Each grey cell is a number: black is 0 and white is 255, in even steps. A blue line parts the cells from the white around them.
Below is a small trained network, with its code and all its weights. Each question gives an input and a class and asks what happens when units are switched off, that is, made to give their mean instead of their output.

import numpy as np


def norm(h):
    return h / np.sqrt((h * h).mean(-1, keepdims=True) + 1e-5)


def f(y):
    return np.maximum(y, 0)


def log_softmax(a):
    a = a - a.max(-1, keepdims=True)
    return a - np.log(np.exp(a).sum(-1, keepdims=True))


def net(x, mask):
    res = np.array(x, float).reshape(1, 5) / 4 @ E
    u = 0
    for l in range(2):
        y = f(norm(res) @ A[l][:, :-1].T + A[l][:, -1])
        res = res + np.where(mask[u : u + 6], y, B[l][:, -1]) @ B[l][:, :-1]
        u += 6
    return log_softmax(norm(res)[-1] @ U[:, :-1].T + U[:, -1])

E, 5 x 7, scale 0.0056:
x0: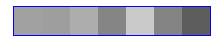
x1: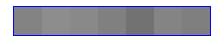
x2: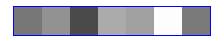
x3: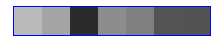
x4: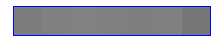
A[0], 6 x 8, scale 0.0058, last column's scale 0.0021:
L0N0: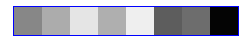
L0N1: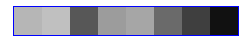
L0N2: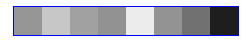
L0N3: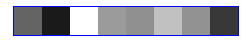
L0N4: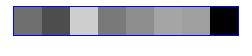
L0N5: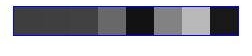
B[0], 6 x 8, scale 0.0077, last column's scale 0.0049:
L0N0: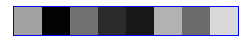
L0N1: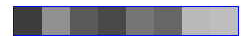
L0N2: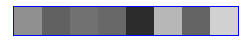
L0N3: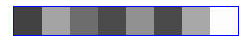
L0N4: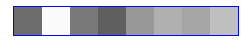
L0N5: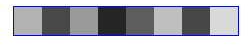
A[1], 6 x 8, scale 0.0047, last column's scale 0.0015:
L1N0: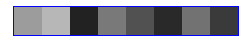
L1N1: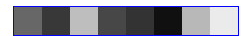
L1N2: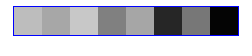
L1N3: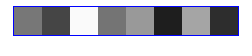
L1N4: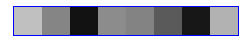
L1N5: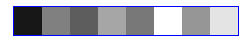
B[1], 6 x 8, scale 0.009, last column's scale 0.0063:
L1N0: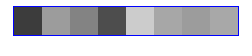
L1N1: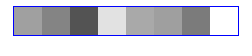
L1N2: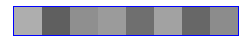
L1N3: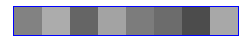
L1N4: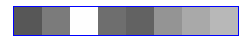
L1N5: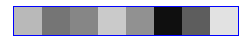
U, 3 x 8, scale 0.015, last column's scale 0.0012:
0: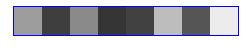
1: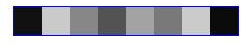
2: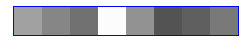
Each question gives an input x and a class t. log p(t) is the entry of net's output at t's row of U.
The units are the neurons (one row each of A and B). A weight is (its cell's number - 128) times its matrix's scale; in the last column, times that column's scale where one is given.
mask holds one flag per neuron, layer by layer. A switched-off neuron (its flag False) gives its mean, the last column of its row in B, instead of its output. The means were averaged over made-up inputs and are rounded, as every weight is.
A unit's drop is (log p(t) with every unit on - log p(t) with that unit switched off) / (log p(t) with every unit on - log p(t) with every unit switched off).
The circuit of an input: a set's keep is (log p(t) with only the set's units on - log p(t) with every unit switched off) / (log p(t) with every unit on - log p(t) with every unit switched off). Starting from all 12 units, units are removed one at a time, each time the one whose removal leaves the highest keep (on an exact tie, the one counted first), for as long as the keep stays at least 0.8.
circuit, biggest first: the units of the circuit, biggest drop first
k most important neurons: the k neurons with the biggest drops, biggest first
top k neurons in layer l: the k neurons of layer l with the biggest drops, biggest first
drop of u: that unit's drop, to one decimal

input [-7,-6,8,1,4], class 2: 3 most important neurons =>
L1N5; L0N0; L0N2
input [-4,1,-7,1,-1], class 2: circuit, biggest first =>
L1N1
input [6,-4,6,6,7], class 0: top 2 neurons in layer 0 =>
L0N2; L0N3
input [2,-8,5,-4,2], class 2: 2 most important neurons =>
L1N5; L0N1
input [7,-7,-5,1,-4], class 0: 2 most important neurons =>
L0N0; L1N5
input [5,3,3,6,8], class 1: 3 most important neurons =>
L0N1; L0N5; L1N0
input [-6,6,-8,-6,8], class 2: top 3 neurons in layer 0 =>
L0N0; L0N2; L0N1
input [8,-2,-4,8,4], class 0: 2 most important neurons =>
L0N0; L0N3
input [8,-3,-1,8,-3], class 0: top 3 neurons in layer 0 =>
L0N0; L0N2; L0N3
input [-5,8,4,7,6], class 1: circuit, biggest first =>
L0N0; L1N0
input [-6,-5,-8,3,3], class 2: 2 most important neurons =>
L1N1; L0N0
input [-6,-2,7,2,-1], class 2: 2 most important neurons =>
L1N5; L0N0
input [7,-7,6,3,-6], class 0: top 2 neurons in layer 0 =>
L0N2; L0N0
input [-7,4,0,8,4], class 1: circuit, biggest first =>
L1N0
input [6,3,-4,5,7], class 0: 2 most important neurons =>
L0N0; L0N3
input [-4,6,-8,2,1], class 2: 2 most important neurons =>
L1N1; L0N0
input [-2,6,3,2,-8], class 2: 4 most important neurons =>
L1N5; L0N0; L0N3; L0N2
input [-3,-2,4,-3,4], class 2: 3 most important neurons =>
L1N5; L0N0; L0N2
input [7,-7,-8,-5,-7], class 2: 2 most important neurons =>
L1N1; L0N5
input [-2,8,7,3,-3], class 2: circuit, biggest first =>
L1N5
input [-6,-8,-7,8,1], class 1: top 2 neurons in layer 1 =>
L1N0; L1N5
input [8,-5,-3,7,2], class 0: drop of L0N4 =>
0.1
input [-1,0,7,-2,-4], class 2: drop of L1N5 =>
0.1
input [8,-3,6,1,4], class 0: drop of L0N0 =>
0.2
